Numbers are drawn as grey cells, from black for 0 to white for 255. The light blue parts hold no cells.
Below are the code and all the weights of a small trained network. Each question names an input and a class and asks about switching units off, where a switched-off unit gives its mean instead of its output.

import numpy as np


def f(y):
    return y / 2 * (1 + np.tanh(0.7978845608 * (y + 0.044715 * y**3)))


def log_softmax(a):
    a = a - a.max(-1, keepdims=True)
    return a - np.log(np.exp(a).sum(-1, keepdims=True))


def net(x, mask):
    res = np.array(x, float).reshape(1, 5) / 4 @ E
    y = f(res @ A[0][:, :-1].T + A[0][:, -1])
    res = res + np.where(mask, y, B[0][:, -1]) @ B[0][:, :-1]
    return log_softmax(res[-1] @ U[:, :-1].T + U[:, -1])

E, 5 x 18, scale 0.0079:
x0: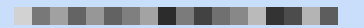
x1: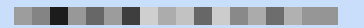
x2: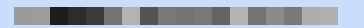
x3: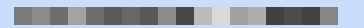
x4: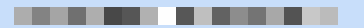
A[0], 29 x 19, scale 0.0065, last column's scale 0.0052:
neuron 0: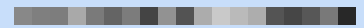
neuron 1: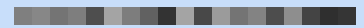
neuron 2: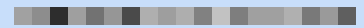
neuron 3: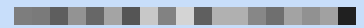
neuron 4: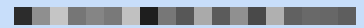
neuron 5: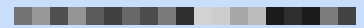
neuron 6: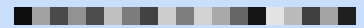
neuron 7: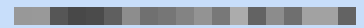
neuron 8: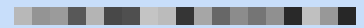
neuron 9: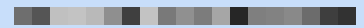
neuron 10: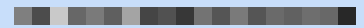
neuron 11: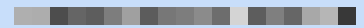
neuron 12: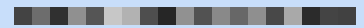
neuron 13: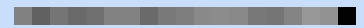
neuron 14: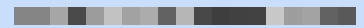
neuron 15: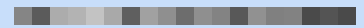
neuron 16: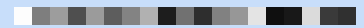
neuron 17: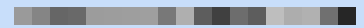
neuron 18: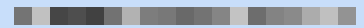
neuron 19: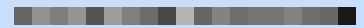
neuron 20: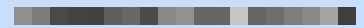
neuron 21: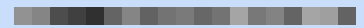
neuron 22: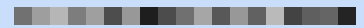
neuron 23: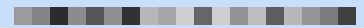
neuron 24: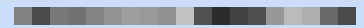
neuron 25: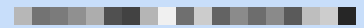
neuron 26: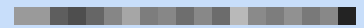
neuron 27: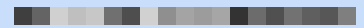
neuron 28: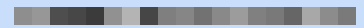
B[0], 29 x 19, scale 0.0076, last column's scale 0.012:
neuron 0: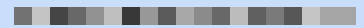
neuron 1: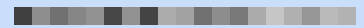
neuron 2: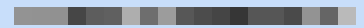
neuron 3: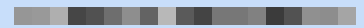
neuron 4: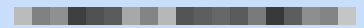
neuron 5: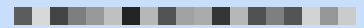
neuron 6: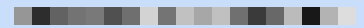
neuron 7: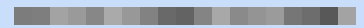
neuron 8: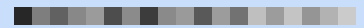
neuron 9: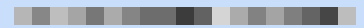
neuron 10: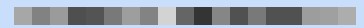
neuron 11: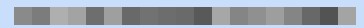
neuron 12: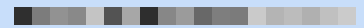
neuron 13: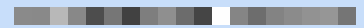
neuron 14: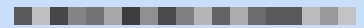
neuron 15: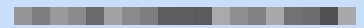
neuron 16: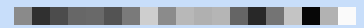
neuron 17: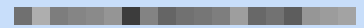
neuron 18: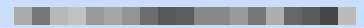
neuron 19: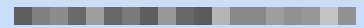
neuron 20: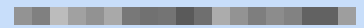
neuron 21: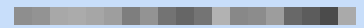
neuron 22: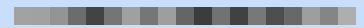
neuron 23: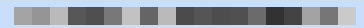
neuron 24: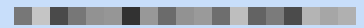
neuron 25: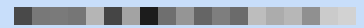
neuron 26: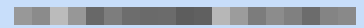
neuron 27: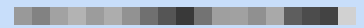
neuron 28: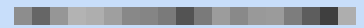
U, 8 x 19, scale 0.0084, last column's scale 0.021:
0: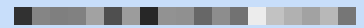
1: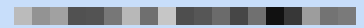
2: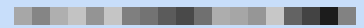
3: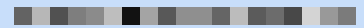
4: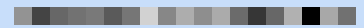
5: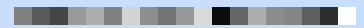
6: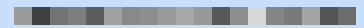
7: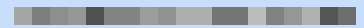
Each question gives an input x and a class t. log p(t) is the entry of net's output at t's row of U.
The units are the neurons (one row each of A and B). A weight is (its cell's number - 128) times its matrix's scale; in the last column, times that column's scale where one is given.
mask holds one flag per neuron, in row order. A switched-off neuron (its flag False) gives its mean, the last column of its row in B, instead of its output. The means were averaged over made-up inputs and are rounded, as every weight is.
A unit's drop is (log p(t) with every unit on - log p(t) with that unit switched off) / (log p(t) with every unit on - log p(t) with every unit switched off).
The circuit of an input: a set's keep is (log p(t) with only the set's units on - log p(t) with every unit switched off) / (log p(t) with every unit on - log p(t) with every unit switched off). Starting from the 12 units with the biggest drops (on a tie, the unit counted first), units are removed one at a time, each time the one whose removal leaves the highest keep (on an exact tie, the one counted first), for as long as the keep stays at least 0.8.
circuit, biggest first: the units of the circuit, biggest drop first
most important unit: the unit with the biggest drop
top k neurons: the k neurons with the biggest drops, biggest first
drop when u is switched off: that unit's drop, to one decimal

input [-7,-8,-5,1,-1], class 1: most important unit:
neuron 4
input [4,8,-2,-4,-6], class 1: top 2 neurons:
(neuron 23; neuron 3)
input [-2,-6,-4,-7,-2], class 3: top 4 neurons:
(neuron 14; neuron 24; neuron 23; neuron 2)
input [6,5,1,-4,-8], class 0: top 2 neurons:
(neuron 12; neuron 1)
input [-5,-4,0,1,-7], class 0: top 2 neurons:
(neuron 12; neuron 16)
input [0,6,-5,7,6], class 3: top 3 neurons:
(neuron 5; neuron 0; neuron 12)
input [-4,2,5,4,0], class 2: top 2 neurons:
(neuron 16; neuron 18)
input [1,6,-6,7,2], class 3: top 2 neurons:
(neuron 5; neuron 0)
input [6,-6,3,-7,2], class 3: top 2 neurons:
(neuron 14; neuron 24)
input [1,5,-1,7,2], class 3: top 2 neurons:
(neuron 5; neuron 0)
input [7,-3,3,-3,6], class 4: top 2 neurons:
(neuron 16; neuron 12)
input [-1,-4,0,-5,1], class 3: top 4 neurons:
(neuron 14; neuron 23; neuron 24; neuron 2)
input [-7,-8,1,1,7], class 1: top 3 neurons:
(neuron 4; neuron 22; neuron 16)
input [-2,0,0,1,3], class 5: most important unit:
neuron 12
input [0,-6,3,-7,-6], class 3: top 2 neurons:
(neuron 14; neuron 24)
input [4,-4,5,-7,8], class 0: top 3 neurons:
(neuron 8; neuron 25; neuron 5)
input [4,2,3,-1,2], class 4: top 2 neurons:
(neuron 16; neuron 27)
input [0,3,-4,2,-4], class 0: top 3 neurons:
(neuron 12; neuron 1; neuron 18)
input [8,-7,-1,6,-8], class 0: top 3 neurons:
(neuron 12; neuron 1; neuron 6)
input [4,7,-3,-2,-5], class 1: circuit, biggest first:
(neuron 23)
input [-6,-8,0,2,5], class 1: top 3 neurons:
(neuron 4; neuron 16; neuron 22)
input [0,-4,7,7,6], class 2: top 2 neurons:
(neuron 18; neuron 11)
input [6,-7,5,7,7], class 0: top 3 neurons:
(neuron 8; neuron 25; neuron 23)
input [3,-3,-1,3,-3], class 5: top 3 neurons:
(neuron 6; neuron 8; neuron 25)
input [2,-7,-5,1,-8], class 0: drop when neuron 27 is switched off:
0.0
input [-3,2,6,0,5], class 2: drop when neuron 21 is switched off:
0.1
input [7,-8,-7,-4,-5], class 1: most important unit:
neuron 10
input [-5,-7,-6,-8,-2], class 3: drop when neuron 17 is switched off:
0.2
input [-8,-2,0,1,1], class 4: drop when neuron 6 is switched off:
0.5
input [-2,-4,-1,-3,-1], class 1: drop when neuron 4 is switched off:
0.3
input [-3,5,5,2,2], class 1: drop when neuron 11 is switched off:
-0.1
